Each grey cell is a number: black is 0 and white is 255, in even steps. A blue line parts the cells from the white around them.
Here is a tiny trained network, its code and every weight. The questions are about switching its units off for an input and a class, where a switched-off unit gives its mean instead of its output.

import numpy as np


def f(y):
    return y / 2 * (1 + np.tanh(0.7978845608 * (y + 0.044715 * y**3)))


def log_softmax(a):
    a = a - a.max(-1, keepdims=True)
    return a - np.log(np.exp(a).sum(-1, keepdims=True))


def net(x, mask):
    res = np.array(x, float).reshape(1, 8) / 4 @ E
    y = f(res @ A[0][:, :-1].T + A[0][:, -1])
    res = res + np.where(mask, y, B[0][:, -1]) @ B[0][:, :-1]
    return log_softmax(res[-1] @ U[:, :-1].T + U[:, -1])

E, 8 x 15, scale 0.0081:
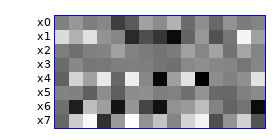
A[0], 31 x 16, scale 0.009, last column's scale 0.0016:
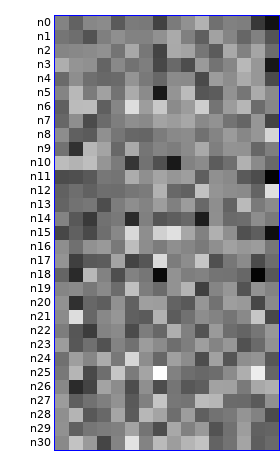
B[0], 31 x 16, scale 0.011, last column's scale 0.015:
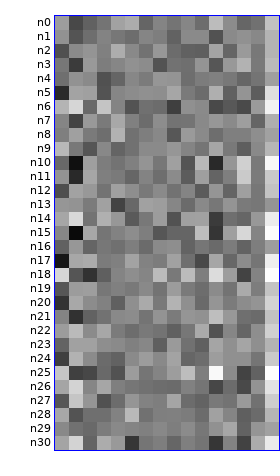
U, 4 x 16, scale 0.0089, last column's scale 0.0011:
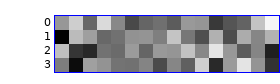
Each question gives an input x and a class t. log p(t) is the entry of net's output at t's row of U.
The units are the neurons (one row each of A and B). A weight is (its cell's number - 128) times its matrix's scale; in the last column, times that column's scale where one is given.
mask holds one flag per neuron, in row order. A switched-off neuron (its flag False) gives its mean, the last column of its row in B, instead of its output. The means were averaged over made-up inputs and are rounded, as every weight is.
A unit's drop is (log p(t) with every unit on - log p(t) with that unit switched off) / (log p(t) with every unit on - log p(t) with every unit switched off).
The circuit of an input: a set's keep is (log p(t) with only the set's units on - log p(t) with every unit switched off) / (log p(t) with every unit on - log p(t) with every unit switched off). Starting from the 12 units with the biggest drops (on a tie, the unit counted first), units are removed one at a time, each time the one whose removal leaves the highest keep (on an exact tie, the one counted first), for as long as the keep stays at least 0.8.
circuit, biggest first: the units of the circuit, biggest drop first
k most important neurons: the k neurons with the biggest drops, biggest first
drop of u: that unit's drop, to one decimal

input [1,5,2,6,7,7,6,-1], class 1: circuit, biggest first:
(n5)
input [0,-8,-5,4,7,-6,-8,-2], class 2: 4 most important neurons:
(n25, n10, n17, n28)
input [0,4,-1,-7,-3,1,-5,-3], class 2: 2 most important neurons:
(n25, n15)
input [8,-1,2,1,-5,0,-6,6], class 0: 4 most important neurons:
(n6, n30, n18, n0)
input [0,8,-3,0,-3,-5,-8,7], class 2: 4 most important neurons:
(n25, n21, n15, n28)
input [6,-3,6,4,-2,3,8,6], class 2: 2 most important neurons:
(n18, n0)
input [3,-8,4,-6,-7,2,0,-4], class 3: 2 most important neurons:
(n15, n11)
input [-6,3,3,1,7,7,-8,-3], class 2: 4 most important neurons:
(n25, n21, n17, n28)
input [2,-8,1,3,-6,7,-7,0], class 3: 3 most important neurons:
(n15, n18, n11)
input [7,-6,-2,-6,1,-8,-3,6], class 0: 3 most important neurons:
(n6, n30, n10)
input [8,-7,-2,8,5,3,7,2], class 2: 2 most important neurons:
(n18, n10)
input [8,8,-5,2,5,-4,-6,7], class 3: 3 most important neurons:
(n10, n3, n14)
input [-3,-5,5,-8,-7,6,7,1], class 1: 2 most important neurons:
(n17, n27)
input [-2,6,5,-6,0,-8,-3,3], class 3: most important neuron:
(n10)
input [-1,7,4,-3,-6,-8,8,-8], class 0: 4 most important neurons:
(n14, n26, n25, n22)
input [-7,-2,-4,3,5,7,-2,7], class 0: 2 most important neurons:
(n6, n30)
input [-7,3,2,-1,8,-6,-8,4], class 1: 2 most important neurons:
(n5, n18)
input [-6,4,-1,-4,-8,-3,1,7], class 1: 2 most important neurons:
(n17, n20)
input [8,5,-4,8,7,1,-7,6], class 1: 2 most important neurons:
(n5, n18)
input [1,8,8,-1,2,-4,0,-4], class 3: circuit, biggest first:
(n10)
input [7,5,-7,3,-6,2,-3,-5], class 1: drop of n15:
0.2
